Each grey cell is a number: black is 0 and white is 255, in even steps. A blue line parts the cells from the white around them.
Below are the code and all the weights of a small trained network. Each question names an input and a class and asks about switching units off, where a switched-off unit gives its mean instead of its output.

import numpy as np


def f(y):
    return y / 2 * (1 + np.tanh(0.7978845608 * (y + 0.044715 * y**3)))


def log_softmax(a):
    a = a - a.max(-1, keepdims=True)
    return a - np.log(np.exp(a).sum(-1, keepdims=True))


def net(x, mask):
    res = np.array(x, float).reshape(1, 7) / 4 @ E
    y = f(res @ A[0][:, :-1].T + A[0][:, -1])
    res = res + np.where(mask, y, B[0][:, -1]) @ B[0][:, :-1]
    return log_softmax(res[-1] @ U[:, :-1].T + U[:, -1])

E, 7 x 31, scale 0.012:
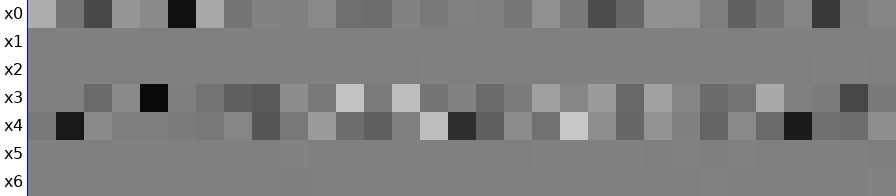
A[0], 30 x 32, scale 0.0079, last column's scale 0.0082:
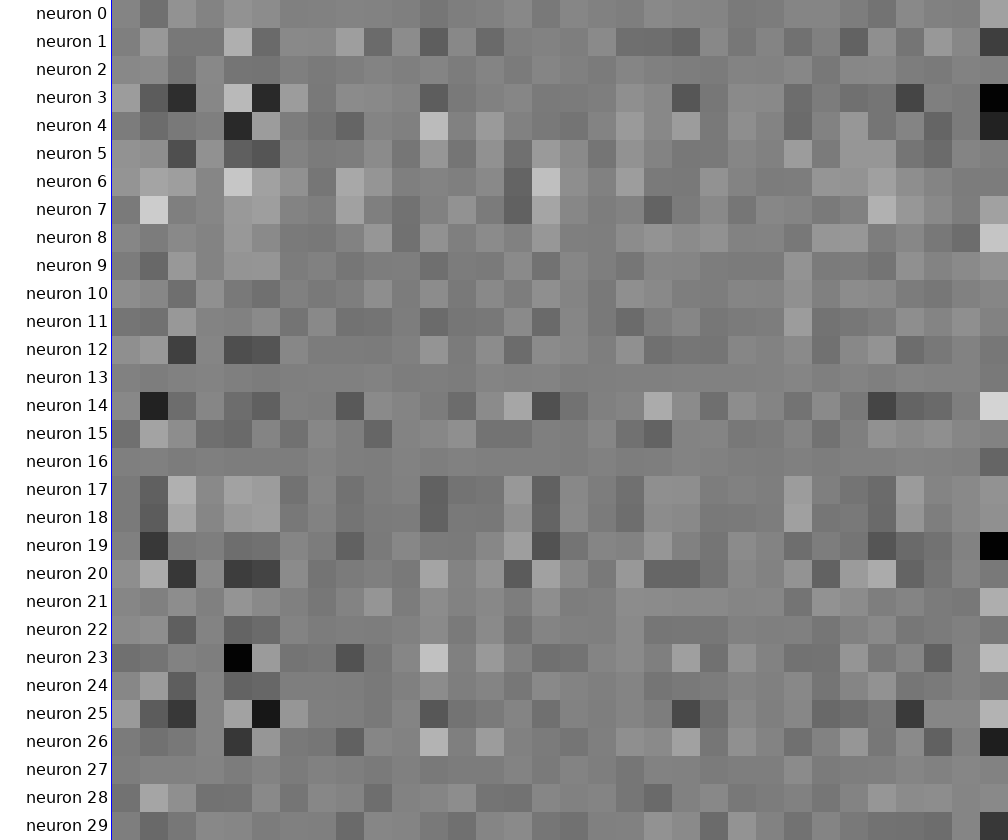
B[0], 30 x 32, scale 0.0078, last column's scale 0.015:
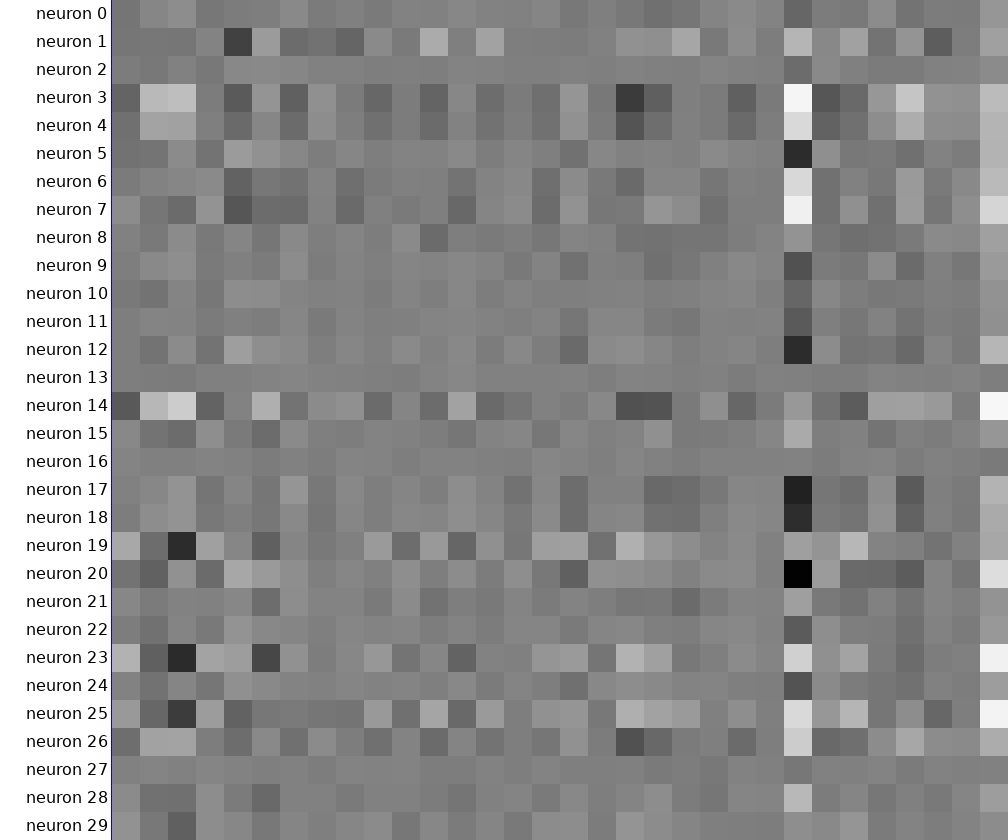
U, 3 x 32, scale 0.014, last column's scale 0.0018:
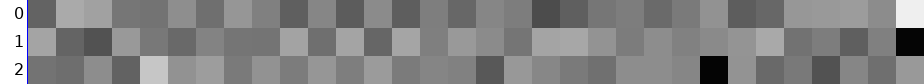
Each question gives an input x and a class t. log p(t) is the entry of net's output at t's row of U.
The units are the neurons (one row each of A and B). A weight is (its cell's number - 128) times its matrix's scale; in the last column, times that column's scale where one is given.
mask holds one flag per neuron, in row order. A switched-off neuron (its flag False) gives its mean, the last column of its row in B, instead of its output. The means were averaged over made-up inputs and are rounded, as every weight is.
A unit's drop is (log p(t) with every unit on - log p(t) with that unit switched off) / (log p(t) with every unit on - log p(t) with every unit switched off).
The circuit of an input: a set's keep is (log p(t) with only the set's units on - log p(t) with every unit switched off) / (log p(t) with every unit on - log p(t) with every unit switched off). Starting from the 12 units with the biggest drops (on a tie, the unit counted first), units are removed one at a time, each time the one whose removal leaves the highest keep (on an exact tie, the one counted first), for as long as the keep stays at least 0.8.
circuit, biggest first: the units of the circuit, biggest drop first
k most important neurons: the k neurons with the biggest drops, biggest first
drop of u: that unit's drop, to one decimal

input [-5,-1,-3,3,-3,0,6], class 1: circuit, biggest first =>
neuron 14
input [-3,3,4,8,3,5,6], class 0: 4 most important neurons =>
neuron 4; neuron 26; neuron 14; neuron 25
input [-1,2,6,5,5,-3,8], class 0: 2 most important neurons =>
neuron 14; neuron 25
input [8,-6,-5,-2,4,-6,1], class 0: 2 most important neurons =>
neuron 3; neuron 14
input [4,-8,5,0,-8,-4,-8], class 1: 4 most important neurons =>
neuron 7; neuron 6; neuron 14; neuron 17
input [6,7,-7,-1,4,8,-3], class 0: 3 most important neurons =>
neuron 3; neuron 14; neuron 23
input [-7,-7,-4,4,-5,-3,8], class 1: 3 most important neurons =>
neuron 14; neuron 23; neuron 3
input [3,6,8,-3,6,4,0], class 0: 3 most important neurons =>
neuron 14; neuron 23; neuron 3
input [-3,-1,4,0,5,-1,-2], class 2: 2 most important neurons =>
neuron 3; neuron 7
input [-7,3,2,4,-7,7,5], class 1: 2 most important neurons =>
neuron 14; neuron 23
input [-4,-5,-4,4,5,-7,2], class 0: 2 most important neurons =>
neuron 14; neuron 25
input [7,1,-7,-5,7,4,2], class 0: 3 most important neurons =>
neuron 3; neuron 14; neuron 23
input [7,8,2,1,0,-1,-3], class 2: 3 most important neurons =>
neuron 23; neuron 20; neuron 7
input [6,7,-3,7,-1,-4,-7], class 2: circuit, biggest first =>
neuron 20
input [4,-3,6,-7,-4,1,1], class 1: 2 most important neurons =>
neuron 14; neuron 25
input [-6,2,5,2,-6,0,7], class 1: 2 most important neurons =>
neuron 14; neuron 3
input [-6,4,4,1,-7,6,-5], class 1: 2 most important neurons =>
neuron 14; neuron 3
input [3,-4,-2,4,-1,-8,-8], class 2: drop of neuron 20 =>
0.1
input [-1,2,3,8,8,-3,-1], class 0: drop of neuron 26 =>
0.6
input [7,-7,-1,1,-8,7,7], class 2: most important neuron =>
neuron 20
